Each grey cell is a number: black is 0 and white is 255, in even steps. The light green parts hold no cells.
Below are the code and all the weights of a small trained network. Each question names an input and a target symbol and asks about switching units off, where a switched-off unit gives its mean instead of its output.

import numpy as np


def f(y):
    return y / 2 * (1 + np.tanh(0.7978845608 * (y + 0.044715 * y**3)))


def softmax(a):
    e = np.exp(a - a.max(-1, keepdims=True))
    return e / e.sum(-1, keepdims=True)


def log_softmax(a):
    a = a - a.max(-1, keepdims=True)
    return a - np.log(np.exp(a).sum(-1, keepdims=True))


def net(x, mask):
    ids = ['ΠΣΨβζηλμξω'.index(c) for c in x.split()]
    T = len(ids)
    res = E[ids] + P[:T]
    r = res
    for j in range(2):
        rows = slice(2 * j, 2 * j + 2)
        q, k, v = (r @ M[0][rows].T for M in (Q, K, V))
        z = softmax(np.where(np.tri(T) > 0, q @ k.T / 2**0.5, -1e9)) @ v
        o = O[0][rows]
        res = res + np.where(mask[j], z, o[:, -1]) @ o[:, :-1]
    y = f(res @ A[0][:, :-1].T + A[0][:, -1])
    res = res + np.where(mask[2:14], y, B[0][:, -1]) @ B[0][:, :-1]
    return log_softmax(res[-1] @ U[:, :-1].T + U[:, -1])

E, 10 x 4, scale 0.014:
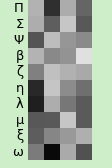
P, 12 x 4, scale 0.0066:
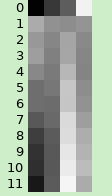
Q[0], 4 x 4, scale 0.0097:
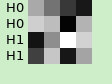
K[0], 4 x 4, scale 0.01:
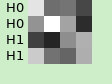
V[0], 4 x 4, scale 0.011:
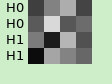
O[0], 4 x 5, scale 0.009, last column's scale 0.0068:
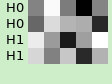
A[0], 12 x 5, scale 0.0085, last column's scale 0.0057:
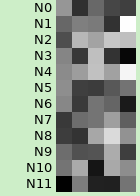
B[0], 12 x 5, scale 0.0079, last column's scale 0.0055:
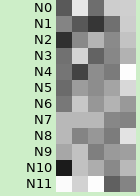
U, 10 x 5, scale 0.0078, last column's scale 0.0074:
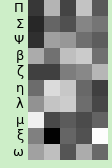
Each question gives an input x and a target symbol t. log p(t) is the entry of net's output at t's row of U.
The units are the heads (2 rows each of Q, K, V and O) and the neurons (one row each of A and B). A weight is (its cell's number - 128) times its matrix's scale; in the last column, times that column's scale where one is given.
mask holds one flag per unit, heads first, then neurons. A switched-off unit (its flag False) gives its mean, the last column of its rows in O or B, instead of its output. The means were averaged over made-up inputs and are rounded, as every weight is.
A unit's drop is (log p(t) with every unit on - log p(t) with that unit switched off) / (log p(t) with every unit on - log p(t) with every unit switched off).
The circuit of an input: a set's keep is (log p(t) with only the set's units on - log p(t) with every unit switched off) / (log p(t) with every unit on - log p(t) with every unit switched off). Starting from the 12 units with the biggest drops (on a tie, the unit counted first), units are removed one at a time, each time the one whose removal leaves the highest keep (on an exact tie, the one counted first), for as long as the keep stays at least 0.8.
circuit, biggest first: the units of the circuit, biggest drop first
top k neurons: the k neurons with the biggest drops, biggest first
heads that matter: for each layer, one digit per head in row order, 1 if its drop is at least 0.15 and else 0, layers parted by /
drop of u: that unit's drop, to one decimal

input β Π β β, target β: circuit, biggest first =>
[H0; H1; N8; N7]
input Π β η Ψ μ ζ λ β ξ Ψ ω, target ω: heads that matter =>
10
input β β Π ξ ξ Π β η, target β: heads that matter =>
11
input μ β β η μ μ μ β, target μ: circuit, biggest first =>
[H1; N0; N2]
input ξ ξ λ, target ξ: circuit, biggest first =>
[N1; H1; N0]
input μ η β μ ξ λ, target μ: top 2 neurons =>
[N11; N1]
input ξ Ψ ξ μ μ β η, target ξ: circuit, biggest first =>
[N0; H1; N1; N10]
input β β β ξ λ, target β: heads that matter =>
11
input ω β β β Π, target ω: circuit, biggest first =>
[N0; H0; H1; N5]
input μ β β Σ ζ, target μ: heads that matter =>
01
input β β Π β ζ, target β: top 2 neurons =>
[N8; N7]
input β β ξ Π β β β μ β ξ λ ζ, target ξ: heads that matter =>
00
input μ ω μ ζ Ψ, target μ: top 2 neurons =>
[N0; N2]
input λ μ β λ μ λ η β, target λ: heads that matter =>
11
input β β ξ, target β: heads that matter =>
11
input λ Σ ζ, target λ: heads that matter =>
11
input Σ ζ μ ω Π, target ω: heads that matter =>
10
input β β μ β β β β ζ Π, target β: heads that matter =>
10
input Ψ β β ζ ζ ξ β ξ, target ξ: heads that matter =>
01
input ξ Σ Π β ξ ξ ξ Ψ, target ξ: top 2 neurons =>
[N0; N10]
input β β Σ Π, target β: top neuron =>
[N8]
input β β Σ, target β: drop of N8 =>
0.2
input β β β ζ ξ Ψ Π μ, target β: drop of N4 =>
0.0
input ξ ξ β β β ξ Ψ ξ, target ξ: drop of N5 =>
0.1
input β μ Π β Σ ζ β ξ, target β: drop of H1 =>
0.3
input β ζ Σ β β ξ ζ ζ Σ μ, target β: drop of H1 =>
-0.1
